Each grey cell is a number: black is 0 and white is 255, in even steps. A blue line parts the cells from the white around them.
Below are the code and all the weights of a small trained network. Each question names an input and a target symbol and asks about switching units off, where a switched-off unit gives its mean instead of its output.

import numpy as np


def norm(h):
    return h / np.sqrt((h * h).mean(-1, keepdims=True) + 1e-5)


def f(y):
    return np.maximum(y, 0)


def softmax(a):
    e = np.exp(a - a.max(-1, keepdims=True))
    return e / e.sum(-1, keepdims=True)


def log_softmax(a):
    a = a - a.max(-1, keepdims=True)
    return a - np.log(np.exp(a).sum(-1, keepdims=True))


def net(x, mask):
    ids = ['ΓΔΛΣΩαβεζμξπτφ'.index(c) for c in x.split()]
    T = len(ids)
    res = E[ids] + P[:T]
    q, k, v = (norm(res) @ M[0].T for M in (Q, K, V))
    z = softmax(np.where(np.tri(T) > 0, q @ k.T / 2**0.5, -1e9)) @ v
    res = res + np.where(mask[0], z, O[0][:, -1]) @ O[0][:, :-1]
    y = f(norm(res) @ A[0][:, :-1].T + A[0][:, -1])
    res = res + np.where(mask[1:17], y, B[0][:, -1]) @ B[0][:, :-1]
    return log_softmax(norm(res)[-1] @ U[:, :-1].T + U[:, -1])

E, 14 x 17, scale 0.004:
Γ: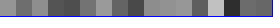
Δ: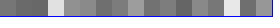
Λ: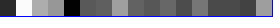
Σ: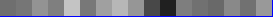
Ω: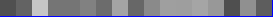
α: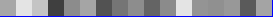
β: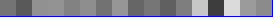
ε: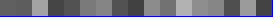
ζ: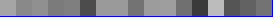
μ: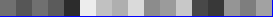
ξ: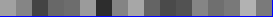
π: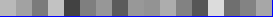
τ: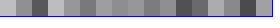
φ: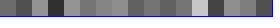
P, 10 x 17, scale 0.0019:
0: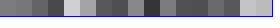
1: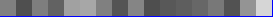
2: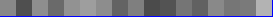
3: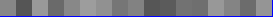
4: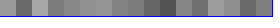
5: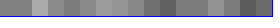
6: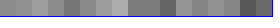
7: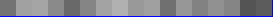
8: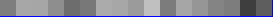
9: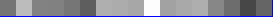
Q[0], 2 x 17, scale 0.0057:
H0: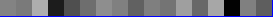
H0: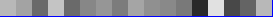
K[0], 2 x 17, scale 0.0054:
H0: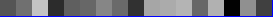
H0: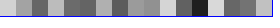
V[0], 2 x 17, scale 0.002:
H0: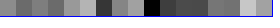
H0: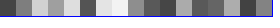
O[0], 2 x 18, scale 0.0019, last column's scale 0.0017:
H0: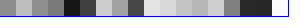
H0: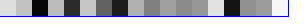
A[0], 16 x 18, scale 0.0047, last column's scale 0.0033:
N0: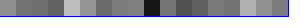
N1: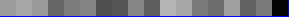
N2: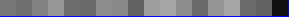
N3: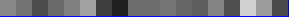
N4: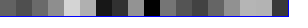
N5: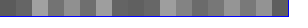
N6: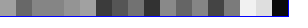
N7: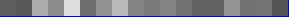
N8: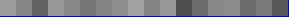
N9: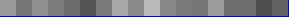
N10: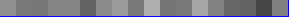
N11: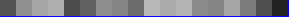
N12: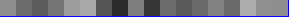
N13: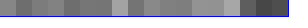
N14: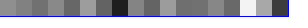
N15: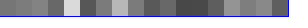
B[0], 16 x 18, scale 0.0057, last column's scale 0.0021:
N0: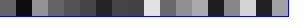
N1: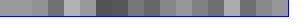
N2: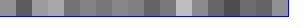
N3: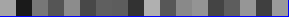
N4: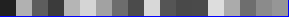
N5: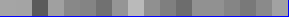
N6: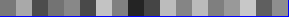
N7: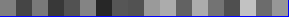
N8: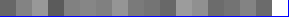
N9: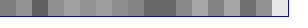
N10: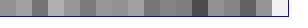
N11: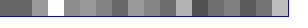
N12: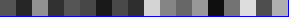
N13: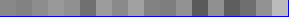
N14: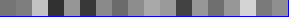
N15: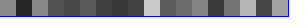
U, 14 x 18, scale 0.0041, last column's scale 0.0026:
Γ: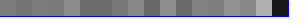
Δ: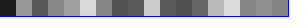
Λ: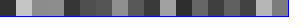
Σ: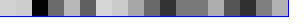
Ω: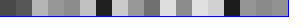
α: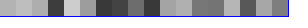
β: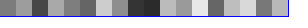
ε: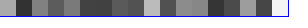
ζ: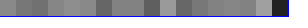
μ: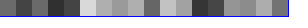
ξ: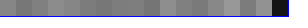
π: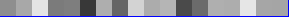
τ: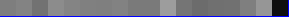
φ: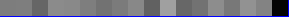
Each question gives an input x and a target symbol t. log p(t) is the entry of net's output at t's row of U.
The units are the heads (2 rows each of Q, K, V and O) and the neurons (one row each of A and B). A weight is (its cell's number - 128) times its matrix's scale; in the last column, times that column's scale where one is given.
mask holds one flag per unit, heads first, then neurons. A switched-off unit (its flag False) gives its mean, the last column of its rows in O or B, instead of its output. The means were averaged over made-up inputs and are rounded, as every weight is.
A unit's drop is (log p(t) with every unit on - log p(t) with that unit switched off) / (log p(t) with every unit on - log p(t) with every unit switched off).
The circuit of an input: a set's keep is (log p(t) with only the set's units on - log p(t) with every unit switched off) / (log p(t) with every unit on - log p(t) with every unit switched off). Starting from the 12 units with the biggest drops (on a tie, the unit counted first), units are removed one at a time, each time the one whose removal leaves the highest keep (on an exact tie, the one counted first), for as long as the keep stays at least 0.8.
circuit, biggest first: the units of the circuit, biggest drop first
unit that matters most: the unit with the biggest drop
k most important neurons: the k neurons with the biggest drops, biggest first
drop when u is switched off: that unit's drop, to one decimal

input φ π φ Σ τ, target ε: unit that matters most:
H0
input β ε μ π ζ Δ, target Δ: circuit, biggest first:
N4; H0
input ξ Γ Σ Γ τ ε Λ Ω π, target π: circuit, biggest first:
H0; N14
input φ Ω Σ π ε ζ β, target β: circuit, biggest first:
H0; N6
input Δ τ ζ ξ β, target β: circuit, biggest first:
N6; H0
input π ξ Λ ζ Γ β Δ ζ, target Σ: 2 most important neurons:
N9; N10
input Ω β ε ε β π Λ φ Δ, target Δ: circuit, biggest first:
H0; N4
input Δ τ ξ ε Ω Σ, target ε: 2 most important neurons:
N15; N7
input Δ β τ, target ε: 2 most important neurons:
N12; N8
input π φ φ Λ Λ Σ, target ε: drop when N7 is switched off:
0.0
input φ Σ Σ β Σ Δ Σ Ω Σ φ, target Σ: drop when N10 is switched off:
0.2
